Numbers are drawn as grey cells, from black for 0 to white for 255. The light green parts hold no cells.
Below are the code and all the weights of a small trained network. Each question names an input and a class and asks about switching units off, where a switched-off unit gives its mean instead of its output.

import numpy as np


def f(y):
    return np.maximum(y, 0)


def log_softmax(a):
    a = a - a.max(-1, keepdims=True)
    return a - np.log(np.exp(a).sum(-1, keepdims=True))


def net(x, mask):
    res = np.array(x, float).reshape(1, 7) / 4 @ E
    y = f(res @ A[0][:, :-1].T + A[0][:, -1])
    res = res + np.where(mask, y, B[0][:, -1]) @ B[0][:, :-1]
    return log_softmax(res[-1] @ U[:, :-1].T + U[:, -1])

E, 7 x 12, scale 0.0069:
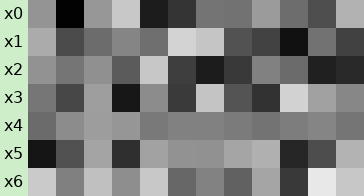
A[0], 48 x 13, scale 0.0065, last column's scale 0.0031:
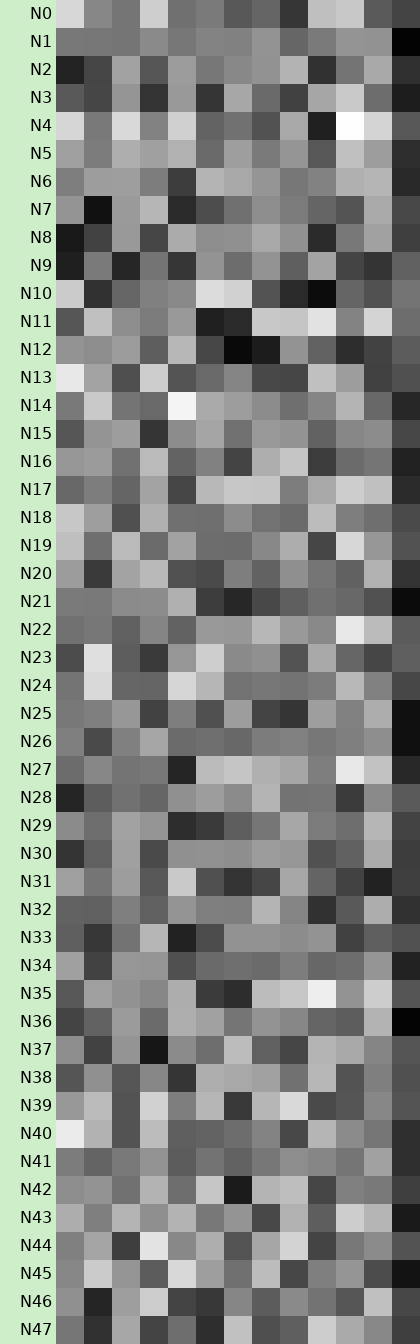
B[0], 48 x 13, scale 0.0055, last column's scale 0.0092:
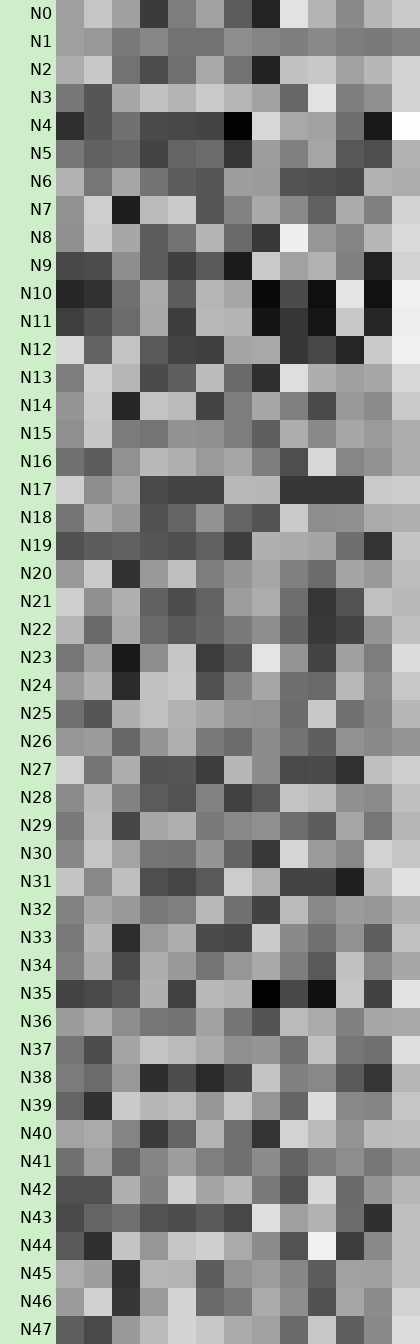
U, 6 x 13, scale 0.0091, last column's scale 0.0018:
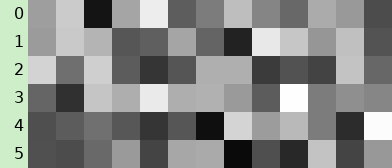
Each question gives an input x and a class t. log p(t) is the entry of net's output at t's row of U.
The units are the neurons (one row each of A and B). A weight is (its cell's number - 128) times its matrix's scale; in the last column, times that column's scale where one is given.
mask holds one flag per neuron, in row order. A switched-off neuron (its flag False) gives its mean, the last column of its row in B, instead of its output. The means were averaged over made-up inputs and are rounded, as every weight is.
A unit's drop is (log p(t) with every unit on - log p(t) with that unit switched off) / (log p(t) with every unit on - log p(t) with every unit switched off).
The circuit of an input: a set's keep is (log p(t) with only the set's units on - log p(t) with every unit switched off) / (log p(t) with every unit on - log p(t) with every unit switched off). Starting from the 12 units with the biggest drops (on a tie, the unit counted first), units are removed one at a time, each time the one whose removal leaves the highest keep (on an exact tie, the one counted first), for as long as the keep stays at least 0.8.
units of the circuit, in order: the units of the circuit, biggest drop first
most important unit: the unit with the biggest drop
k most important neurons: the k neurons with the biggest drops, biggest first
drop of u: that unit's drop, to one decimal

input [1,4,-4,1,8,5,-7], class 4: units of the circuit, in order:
[N9]
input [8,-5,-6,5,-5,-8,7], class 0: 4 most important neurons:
[N46, N7, N20, N29]
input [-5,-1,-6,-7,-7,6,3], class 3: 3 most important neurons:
[N44, N39, N42]
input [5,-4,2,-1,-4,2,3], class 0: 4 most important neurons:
[N10, N46, N7, N20]
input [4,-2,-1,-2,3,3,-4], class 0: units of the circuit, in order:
[N4, N33]
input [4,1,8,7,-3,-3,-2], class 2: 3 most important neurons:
[N12, N31, N21]
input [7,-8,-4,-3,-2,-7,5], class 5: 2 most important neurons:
[N11, N35]
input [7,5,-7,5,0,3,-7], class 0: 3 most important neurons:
[N7, N33, N46]
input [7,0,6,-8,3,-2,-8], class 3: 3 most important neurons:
[N39, N44, N42]
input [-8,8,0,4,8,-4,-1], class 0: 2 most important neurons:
[N23, N14]
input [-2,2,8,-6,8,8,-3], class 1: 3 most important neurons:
[N8, N2, N28]
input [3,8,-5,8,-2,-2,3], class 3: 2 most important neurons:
[N47, N37]
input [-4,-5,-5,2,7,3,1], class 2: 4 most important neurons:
[N10, N17, N27, N22]
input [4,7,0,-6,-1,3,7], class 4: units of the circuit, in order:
[N4]
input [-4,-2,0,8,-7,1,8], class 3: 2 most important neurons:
[N3, N47]
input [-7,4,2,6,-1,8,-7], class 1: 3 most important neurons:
[N8, N28, N30]
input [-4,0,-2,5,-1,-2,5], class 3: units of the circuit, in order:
[N3, N37]
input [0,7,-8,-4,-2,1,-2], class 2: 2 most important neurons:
[N17, N27]
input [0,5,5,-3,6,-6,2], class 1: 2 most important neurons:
[N13, N0]
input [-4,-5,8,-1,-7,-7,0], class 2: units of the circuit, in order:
[N12]
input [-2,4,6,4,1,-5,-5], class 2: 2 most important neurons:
[N12, N31]
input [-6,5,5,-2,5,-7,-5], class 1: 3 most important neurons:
[N13, N0, N40]
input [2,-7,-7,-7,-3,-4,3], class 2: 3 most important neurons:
[N17, N27, N22]
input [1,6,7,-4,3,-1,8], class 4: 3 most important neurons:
[N4, N19, N43]
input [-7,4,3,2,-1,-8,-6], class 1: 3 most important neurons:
[N13, N0, N40]
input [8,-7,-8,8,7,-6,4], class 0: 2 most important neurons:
[N46, N7]
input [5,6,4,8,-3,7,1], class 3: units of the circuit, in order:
[N47]
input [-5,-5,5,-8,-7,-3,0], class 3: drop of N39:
0.1
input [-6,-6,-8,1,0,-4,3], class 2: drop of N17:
0.3
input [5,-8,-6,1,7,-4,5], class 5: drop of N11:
0.6
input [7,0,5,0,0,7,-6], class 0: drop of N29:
0.1
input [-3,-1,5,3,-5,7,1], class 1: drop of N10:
0.0
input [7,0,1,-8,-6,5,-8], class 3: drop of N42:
0.5
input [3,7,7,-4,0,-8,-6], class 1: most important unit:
N13
